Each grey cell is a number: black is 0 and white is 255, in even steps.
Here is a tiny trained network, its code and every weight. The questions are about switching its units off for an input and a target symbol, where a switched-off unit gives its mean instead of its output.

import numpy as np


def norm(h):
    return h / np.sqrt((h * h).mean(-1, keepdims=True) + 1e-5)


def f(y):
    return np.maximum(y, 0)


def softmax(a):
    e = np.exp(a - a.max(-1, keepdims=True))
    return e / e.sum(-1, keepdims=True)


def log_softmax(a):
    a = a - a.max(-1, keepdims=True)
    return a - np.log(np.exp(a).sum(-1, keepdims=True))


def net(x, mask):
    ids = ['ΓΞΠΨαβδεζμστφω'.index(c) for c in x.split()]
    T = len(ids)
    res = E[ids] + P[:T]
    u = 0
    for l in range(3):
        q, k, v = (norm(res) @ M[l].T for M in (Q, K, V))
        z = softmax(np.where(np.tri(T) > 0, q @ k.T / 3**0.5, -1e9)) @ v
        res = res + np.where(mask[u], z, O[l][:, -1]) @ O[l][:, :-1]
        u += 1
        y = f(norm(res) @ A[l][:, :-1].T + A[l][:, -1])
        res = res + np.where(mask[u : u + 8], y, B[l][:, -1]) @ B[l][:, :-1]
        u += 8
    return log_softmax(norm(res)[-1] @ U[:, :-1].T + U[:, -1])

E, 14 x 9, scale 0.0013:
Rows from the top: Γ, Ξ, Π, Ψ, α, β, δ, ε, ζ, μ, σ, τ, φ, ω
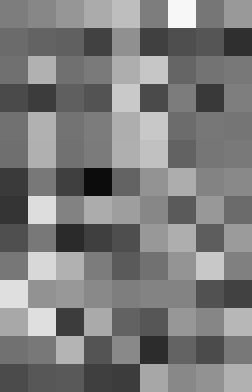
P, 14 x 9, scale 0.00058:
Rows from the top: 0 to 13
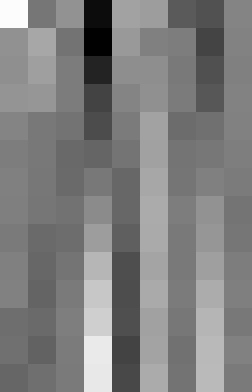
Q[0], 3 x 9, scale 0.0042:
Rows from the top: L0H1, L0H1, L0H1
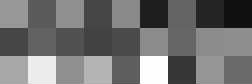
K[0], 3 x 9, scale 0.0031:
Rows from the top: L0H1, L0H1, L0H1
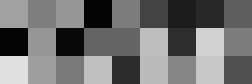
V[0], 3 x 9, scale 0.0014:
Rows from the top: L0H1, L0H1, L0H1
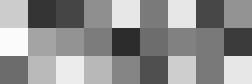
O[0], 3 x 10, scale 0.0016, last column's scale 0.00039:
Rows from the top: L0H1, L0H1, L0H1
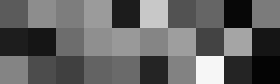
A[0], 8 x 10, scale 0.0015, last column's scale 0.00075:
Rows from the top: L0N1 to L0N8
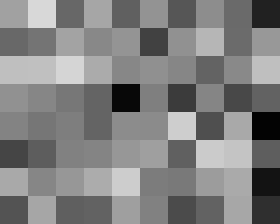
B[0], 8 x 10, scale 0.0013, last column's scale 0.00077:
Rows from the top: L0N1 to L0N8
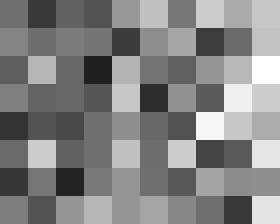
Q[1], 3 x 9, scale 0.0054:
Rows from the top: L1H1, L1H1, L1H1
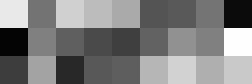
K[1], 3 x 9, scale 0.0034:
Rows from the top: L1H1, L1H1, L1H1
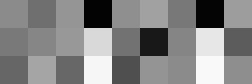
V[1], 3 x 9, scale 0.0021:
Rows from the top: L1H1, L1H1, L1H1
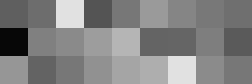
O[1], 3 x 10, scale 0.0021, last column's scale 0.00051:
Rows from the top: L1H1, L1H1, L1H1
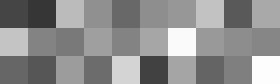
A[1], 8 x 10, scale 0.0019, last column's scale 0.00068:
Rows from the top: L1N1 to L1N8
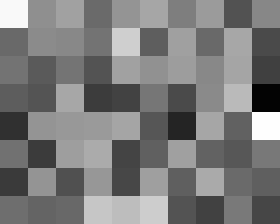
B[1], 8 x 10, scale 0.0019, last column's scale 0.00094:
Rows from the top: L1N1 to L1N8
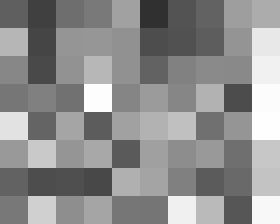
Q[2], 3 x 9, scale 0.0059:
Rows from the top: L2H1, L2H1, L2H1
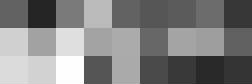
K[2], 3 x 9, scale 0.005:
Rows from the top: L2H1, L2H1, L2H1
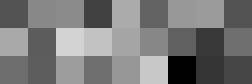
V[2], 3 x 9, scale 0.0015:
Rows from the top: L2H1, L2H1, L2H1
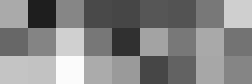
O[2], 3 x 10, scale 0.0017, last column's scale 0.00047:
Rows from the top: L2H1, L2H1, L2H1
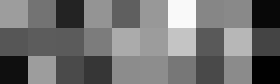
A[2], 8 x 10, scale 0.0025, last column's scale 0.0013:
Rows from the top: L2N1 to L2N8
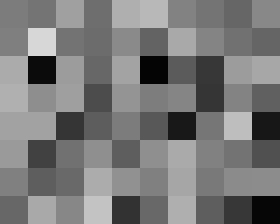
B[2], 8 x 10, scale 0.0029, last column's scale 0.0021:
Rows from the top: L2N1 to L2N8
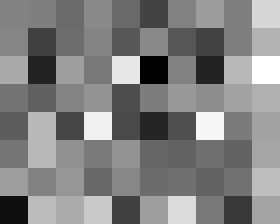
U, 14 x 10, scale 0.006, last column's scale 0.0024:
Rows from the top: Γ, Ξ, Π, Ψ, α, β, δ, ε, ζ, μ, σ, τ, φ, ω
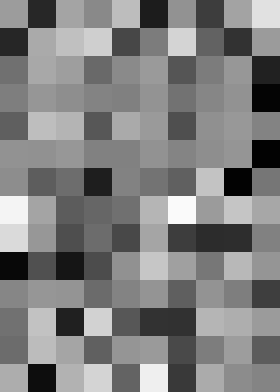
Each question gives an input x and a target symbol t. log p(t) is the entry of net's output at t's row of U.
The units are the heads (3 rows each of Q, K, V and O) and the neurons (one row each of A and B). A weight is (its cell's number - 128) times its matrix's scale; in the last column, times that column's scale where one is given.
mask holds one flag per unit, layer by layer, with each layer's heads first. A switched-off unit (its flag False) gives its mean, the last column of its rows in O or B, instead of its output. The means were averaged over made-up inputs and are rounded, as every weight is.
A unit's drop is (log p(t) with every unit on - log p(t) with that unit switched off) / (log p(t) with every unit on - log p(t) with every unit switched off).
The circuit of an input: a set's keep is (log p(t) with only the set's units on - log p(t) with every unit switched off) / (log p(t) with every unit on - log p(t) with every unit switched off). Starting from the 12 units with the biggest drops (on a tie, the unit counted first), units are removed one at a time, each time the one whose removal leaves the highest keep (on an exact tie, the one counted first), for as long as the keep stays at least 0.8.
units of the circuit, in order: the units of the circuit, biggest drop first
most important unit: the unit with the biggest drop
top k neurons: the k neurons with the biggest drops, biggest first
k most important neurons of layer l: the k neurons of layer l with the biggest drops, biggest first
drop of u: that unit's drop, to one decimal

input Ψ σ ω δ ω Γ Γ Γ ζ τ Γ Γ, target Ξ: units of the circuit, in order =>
[L0H1; L2N8]
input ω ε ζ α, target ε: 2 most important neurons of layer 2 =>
[L2N3; L2N5]
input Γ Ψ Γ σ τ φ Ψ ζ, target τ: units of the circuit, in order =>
[L1H1; L2N5]
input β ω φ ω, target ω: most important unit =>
L2N3
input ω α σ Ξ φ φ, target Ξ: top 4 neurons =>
[L1N4; L1N6; L0N4; L0N6]
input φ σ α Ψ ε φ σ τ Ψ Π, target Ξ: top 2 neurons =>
[L1N8; L2N3]
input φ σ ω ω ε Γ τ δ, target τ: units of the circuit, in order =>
[L1H1; L2N5; L0H1]
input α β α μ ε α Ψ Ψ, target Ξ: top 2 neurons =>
[L1N8; L0N3]
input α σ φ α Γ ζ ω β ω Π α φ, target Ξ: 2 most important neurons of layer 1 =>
[L1N6; L1N4]
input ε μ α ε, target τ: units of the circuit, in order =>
[L0H1; L1H1; L2N3; L2N2]
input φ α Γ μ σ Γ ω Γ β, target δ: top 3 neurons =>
[L2N3; L2N1; L2N8]
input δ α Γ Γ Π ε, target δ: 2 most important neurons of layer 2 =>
[L2N3; L2N1]
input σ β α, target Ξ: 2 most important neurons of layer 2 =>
[L2N3; L2N1]
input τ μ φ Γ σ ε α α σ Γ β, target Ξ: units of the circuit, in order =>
[L1N8]
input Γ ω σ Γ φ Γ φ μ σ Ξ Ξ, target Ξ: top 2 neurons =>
[L1N6; L0N3]
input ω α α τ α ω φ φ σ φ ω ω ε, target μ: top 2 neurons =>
[L2N3; L1N7]
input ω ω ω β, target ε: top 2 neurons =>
[L2N3; L1N8]
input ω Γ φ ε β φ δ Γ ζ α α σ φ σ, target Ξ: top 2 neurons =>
[L1N8; L2N8]
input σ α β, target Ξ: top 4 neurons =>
[L2N3; L1N8; L2N1; L0N8]
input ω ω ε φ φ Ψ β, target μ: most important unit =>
L1H1
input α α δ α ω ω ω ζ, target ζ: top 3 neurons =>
[L2N3; L2N6; L2N7]
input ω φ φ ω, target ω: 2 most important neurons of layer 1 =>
[L1N4; L1N8]
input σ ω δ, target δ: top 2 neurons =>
[L2N3; L2N6]
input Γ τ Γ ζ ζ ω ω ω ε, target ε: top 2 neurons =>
[L1N5; L2N3]
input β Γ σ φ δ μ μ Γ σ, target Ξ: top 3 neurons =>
[L1N8; L1N6; L2N8]
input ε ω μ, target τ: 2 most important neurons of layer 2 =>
[L2N3; L2N5]
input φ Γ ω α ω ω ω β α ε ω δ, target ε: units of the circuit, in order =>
[L1H1]
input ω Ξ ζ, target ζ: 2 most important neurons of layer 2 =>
[L2N3; L2N6]
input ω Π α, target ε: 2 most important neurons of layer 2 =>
[L2N3; L2N1]
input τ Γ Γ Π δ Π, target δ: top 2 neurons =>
[L2N3; L2N1]
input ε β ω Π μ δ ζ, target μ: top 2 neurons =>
[L2N3; L0N5]
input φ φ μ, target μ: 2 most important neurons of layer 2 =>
[L2N3; L2N2]
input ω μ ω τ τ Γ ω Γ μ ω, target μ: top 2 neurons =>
[L2N3; L1N4]
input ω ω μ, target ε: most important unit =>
L2H1
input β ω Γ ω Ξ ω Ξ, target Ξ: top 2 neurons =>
[L1N8; L0N3]
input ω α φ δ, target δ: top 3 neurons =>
[L2N3; L2N6; L2N8]
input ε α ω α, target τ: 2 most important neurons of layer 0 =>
[L0N3; L0N7]
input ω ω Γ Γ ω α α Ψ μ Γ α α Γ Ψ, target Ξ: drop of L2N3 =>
0.1
